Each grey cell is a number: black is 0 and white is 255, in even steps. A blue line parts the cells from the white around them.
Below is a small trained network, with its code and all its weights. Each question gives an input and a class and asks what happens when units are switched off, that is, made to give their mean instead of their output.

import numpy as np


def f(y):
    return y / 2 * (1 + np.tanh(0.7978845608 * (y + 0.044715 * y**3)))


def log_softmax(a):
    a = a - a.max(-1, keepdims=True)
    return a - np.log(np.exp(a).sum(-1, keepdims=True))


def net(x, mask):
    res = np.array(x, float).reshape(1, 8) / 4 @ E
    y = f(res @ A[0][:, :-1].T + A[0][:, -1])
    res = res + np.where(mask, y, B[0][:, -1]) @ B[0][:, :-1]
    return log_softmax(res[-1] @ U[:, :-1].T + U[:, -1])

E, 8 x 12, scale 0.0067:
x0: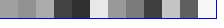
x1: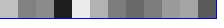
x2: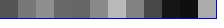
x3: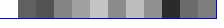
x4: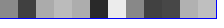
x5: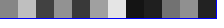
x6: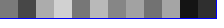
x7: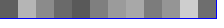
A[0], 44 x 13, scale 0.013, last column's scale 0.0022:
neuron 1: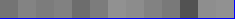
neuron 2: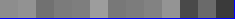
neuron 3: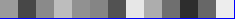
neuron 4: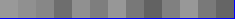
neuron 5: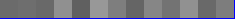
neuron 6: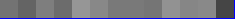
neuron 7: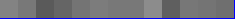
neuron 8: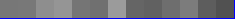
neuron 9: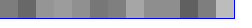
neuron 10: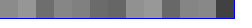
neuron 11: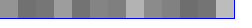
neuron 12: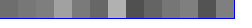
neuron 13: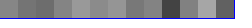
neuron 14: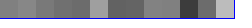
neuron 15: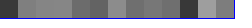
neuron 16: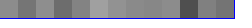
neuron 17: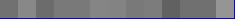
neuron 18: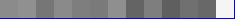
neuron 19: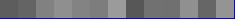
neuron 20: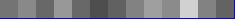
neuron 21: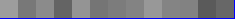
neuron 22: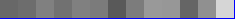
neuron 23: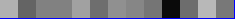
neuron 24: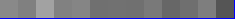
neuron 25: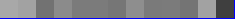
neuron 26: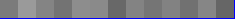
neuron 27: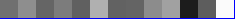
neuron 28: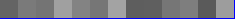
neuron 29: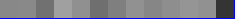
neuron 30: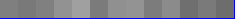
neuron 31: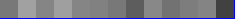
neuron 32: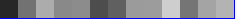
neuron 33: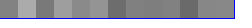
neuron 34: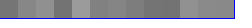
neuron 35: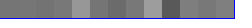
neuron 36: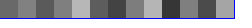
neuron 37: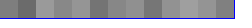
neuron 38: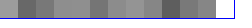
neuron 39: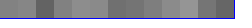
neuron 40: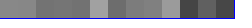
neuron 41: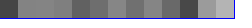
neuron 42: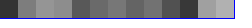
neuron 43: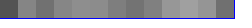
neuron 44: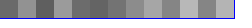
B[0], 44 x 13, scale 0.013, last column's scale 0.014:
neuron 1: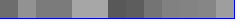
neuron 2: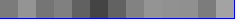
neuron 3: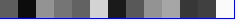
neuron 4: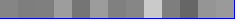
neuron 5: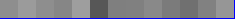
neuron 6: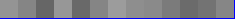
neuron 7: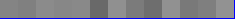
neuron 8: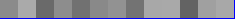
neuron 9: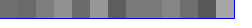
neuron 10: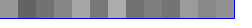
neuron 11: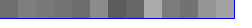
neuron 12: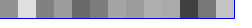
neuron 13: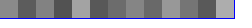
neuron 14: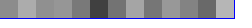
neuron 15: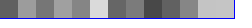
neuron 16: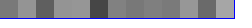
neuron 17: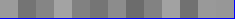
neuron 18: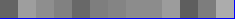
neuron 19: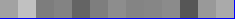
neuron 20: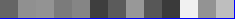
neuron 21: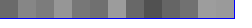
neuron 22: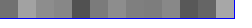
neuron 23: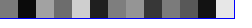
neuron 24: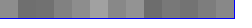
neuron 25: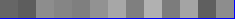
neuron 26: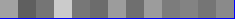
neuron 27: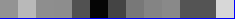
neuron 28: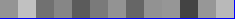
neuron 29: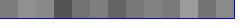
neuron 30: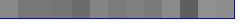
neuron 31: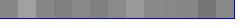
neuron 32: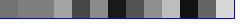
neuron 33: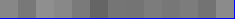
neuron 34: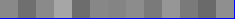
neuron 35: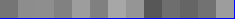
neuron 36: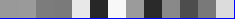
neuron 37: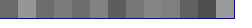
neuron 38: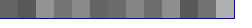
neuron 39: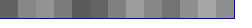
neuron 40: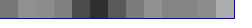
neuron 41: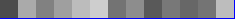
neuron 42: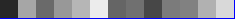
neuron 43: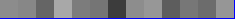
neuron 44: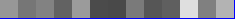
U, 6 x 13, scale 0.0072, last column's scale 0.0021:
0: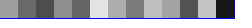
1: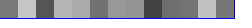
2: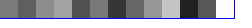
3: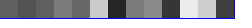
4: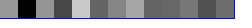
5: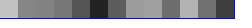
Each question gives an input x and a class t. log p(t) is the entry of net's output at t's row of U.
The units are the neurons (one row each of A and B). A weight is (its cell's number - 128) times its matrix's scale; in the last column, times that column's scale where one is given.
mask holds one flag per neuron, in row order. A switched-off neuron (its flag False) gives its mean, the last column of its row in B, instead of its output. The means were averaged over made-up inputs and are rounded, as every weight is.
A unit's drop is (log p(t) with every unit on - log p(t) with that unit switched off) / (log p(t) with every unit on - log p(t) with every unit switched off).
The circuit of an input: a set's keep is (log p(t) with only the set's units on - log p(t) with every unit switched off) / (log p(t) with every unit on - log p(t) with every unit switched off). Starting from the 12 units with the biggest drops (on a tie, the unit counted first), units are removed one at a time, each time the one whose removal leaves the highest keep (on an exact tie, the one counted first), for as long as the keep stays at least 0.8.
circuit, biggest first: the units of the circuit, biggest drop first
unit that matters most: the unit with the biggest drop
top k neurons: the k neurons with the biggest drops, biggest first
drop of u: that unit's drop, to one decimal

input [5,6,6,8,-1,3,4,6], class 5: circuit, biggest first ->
[neuron 3; neuron 32; neuron 42; neuron 41]
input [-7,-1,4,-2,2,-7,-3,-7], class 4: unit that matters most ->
neuron 36
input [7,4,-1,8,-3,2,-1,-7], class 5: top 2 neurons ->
[neuron 32; neuron 3]
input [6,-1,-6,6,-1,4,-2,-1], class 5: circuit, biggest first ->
[neuron 3; neuron 42; neuron 32]
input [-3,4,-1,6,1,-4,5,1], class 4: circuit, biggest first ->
[neuron 32; neuron 36]
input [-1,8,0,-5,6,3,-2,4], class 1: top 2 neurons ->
[neuron 3; neuron 32]
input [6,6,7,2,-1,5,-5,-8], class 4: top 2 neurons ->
[neuron 23; neuron 32]
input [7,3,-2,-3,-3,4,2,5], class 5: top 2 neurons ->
[neuron 3; neuron 32]
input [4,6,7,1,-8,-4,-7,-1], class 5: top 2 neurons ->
[neuron 3; neuron 32]
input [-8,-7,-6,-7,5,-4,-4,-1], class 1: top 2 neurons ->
[neuron 36; neuron 20]
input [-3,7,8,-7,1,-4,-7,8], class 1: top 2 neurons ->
[neuron 3; neuron 23]
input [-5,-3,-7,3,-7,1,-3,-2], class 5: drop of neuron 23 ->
0.2
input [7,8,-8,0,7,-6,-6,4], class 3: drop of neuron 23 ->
0.2
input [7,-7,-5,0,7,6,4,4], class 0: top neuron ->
[neuron 36]
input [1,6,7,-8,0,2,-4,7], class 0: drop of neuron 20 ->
0.1
